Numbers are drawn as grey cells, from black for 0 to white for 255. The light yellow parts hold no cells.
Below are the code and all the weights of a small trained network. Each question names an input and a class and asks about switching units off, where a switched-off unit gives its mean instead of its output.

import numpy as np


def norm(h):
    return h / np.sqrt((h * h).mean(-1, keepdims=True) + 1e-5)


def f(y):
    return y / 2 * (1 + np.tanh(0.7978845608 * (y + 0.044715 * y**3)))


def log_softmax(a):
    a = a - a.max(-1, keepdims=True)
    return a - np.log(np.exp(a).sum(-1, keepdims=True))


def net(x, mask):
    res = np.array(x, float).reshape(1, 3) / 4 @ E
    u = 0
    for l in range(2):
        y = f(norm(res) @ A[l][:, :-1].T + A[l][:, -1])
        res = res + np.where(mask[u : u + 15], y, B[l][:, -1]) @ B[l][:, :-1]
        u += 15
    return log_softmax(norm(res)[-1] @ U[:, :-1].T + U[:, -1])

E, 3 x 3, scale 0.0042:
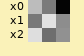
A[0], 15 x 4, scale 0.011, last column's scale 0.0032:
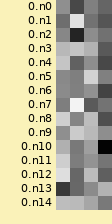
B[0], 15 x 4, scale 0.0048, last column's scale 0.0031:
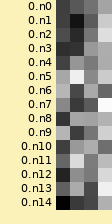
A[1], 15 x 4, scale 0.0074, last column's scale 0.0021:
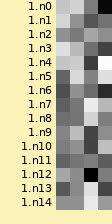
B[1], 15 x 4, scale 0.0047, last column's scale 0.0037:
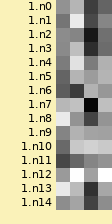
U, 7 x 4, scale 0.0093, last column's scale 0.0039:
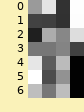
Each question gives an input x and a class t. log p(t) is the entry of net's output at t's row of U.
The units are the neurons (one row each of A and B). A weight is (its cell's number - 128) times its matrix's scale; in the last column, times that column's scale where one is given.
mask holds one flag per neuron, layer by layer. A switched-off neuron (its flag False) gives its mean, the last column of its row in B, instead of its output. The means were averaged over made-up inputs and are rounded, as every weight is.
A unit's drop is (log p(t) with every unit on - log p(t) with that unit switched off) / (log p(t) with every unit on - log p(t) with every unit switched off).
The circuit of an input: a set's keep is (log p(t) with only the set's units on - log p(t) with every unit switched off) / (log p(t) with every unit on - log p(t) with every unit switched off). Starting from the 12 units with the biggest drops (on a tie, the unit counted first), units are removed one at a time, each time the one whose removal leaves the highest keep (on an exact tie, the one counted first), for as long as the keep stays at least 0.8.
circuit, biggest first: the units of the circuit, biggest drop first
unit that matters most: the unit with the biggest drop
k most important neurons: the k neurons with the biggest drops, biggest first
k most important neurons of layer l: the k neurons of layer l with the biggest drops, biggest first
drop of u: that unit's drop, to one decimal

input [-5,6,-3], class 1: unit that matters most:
0.n1
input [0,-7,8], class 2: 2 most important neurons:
(0.n12; 0.n4)
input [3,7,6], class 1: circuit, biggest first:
(0.n3; 0.n14)
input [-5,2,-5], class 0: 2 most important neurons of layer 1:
(1.n13; 1.n7)
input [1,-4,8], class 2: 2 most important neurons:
(0.n12; 0.n11)
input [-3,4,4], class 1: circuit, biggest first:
(0.n14; 0.n9)
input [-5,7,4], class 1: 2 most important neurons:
(0.n14; 0.n3)
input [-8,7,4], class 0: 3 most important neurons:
(0.n5; 1.n7; 0.n9)
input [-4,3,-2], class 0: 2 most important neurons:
(0.n5; 0.n2)
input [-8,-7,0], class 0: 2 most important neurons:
(0.n5; 1.n7)
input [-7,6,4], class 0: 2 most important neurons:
(0.n5; 0.n9)
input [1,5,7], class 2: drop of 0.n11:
0.2
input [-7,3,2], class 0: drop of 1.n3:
0.0
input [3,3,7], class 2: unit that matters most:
0.n11
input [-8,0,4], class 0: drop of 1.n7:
0.1
